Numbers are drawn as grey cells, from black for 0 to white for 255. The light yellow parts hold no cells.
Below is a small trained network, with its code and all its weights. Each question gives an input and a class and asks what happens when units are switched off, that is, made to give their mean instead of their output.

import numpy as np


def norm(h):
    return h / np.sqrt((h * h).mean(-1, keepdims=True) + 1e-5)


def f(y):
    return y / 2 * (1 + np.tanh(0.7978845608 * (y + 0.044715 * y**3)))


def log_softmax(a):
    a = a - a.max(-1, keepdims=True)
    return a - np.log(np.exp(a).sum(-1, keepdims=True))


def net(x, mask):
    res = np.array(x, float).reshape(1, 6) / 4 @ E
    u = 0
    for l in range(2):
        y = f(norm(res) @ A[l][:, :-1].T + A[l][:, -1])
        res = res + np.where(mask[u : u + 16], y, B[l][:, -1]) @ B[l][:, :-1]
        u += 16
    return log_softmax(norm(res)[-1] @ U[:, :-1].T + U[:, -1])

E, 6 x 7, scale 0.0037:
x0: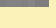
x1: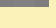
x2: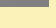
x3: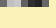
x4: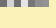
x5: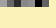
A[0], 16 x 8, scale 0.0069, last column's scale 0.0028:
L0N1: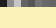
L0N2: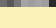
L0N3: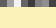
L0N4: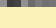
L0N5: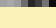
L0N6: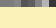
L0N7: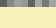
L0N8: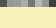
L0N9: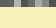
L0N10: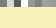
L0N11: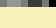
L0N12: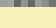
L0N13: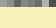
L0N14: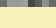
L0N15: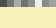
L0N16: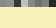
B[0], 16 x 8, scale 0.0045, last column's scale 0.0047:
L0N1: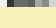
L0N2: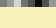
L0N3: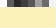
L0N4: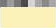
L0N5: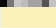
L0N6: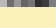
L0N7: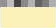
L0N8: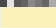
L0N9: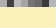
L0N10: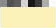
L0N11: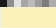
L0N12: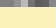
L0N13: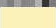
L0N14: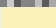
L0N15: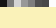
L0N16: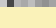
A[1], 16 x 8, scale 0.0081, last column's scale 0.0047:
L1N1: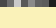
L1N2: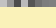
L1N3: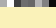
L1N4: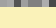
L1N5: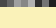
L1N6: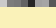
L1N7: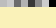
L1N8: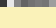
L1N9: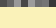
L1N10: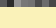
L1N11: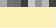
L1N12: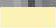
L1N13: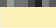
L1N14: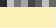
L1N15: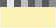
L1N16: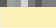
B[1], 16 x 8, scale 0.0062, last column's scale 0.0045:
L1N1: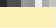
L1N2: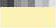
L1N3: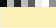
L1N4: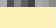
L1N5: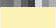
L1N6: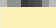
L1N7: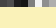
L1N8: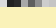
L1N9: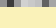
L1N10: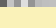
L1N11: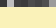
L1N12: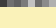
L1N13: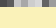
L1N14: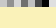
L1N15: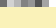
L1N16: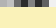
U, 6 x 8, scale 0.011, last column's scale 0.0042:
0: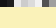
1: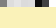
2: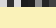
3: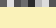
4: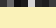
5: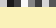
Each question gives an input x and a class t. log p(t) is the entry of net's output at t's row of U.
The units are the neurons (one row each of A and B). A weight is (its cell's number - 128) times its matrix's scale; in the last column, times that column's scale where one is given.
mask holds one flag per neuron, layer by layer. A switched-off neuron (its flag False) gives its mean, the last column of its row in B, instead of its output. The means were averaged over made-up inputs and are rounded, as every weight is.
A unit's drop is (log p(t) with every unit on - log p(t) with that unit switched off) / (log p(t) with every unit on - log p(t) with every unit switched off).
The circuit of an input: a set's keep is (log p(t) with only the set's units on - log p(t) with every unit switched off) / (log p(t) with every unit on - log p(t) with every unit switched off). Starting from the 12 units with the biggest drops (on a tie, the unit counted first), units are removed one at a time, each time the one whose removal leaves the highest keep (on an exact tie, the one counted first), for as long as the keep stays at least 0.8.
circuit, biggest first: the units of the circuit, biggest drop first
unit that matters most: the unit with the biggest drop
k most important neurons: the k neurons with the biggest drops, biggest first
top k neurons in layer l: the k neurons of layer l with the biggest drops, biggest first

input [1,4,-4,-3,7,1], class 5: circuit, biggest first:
(L0N10)
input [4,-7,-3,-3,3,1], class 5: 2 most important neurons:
(L0N16, L0N15)
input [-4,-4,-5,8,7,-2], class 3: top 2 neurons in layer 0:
(L0N3, L0N15)
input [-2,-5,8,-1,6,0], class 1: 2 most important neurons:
(L0N3, L0N1)
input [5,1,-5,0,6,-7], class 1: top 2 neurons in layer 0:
(L0N15, L0N10)
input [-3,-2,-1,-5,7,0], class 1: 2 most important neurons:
(L0N3, L0N1)
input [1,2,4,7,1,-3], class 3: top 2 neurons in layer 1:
(L1N3, L1N14)
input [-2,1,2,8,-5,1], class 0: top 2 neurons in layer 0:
(L0N5, L0N11)
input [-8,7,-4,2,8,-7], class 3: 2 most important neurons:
(L1N7, L0N3)
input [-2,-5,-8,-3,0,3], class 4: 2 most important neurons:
(L0N4, L1N11)
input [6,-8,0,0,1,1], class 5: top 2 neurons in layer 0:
(L0N16, L0N15)
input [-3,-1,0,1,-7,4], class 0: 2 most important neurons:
(L0N3, L0N1)
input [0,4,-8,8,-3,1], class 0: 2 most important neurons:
(L0N5, L0N11)
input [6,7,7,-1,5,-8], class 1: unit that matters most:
L0N15
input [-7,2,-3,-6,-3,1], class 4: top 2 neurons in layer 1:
(L1N11, L1N2)
